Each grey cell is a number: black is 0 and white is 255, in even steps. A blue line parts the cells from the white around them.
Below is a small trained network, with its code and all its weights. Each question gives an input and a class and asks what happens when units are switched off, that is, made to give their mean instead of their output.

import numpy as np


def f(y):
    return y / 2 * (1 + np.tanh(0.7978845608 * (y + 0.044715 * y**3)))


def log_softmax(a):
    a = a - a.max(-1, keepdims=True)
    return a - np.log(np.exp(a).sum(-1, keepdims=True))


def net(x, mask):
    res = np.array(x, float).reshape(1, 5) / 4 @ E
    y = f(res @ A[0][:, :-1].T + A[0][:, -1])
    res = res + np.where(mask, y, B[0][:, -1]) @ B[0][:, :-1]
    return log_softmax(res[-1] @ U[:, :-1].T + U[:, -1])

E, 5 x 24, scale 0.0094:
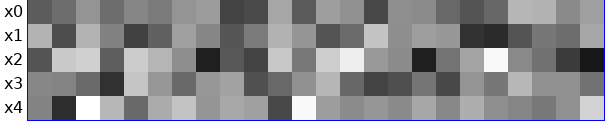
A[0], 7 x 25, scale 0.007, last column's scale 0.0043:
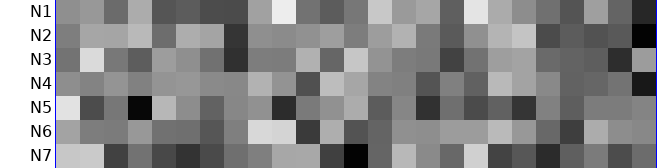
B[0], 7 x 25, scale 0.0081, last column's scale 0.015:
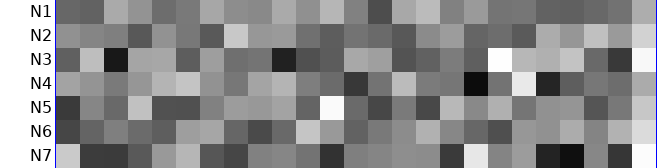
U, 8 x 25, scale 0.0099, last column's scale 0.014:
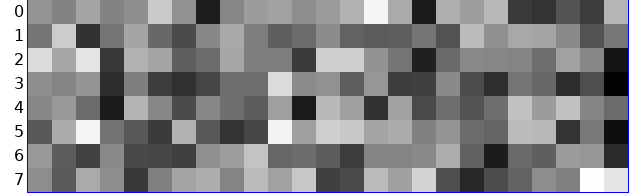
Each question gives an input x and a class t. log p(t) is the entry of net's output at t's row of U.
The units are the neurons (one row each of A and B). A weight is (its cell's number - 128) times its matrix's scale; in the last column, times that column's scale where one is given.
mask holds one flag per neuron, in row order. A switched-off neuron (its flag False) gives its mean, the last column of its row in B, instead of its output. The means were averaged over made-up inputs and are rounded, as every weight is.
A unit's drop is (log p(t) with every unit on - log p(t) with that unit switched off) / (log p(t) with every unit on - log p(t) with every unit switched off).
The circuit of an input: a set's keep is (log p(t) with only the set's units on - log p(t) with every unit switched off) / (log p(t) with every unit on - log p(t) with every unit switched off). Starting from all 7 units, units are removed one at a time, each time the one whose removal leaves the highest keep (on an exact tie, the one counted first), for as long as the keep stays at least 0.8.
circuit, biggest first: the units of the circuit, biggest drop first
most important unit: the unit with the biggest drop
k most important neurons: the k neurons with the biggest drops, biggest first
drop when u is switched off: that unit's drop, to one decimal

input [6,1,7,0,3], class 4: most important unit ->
N5
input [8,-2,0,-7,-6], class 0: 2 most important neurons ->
(N7; N2)
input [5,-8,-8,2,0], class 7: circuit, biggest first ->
(N3; N7)
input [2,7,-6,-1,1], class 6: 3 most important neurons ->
(N7; N4; N1)
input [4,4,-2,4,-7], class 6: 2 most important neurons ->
(N3; N5)
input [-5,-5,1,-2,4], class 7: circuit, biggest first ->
(N7; N6)
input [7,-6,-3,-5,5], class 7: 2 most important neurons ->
(N3; N7)
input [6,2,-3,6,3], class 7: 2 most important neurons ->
(N3; N7)
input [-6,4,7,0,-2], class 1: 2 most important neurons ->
(N3; N2)
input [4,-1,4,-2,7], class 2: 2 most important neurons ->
(N5; N6)
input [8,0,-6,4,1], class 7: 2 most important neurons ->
(N3; N7)
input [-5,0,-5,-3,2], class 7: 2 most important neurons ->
(N6; N3)
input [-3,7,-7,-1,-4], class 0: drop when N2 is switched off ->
0.2
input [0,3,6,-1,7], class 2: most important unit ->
N2
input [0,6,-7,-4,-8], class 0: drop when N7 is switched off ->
0.9
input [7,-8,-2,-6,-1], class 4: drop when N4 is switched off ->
0.2
